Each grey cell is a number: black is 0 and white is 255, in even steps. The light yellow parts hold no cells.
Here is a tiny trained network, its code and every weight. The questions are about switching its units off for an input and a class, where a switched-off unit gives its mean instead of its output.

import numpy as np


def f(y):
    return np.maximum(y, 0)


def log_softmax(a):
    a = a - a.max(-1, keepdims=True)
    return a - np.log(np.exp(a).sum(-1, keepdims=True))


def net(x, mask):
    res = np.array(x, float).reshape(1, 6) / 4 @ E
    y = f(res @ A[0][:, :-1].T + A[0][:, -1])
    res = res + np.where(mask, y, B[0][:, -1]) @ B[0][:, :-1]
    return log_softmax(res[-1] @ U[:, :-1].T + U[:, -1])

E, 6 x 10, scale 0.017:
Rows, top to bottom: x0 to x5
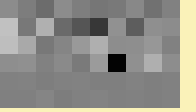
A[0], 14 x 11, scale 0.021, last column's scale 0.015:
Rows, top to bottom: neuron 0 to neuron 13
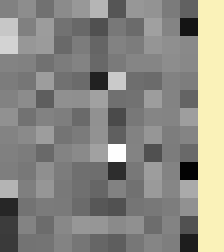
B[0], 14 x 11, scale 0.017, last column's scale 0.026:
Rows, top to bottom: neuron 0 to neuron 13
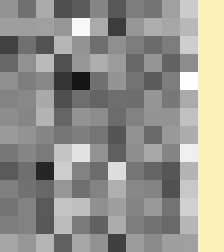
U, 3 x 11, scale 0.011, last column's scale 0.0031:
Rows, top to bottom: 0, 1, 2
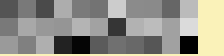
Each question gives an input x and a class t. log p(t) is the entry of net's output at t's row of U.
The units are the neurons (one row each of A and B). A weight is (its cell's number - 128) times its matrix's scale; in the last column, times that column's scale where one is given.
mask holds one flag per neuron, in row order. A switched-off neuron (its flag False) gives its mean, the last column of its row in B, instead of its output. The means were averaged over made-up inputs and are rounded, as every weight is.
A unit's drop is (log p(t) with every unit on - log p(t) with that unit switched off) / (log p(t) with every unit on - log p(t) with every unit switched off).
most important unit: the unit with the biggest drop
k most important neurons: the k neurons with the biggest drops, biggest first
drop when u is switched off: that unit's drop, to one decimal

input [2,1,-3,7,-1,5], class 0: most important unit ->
neuron 9
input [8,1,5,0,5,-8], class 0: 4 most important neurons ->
[neuron 4; neuron 1; neuron 8; neuron 13]
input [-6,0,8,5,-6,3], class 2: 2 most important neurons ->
[neuron 8; neuron 0]
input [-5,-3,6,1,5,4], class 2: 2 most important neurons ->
[neuron 8; neuron 1]
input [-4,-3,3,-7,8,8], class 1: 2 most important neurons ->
[neuron 8; neuron 9]
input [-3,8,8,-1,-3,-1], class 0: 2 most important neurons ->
[neuron 2; neuron 10]
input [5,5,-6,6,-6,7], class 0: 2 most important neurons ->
[neuron 9; neuron 8]
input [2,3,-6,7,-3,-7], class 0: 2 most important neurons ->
[neuron 9; neuron 8]
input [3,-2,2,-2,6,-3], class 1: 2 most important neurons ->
[neuron 9; neuron 4]
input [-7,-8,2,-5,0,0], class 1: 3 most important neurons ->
[neuron 8; neuron 9; neuron 4]
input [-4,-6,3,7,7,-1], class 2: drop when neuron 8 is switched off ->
0.2
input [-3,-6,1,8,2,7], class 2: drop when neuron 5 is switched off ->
0.2
